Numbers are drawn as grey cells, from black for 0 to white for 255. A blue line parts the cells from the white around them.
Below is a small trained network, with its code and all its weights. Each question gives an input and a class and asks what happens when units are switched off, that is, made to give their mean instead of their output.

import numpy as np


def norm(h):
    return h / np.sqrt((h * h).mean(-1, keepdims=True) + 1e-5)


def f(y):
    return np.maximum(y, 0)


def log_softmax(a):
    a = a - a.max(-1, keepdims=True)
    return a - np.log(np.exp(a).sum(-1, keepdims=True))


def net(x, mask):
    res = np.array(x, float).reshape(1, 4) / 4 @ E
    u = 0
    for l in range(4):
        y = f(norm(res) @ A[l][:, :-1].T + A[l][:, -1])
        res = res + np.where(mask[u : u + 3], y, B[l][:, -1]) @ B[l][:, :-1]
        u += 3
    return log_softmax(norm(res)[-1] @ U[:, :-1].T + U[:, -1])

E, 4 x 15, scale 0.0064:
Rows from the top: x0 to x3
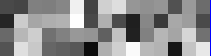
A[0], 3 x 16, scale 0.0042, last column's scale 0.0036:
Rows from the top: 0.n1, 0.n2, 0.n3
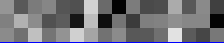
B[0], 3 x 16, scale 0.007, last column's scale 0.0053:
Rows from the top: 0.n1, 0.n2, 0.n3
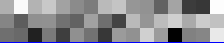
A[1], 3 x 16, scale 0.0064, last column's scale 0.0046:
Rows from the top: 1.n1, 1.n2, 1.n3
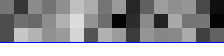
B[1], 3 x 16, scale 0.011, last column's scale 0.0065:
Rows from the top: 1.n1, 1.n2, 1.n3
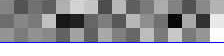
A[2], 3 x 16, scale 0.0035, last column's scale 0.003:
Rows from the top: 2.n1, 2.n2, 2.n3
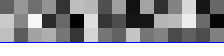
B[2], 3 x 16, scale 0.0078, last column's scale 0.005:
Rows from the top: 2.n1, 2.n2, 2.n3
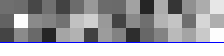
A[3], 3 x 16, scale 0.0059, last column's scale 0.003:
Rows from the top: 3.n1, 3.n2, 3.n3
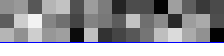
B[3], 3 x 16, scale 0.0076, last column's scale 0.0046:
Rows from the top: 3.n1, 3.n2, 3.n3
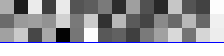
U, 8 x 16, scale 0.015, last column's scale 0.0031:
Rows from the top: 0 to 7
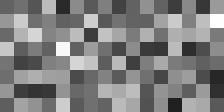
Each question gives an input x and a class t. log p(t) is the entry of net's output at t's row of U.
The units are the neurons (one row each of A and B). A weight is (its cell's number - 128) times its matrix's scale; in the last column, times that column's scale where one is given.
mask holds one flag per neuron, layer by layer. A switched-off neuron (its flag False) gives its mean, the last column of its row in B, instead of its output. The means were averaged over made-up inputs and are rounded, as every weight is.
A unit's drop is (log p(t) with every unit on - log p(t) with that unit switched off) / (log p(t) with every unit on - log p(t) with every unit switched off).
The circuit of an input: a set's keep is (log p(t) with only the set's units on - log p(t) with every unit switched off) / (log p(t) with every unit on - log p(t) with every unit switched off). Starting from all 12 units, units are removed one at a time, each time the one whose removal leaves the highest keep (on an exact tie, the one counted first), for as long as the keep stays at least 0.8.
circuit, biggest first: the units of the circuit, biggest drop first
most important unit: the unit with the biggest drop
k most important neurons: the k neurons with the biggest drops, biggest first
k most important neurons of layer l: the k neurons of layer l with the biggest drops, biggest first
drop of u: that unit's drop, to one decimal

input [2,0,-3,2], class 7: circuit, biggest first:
1.n3
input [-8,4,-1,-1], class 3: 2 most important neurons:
3.n1; 0.n1
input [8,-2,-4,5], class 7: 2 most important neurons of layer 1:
1.n3; 1.n1
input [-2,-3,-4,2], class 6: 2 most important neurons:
1.n2; 2.n3
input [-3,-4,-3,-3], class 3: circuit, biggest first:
0.n1; 3.n1
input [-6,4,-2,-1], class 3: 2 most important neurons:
0.n1; 3.n1
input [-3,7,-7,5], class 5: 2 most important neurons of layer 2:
2.n3; 2.n1
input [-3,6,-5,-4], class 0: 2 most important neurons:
1.n2; 0.n3
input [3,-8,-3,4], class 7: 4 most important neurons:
1.n3; 3.n2; 1.n1; 3.n1
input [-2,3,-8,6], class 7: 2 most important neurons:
1.n3; 3.n2
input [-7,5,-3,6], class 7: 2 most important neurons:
3.n2; 0.n1
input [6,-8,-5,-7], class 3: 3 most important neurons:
0.n3; 2.n1; 0.n1
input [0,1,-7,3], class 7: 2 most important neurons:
1.n3; 3.n1
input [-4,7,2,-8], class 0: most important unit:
1.n2
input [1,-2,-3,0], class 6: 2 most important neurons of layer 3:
3.n1; 3.n3
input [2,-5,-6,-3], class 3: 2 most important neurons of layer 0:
0.n3; 0.n1
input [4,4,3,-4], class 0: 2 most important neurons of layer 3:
3.n2; 3.n3
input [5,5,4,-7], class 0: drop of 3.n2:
0.1
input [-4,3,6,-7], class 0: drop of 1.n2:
0.9
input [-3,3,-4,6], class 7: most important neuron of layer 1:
1.n3
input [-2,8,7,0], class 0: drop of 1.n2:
0.4
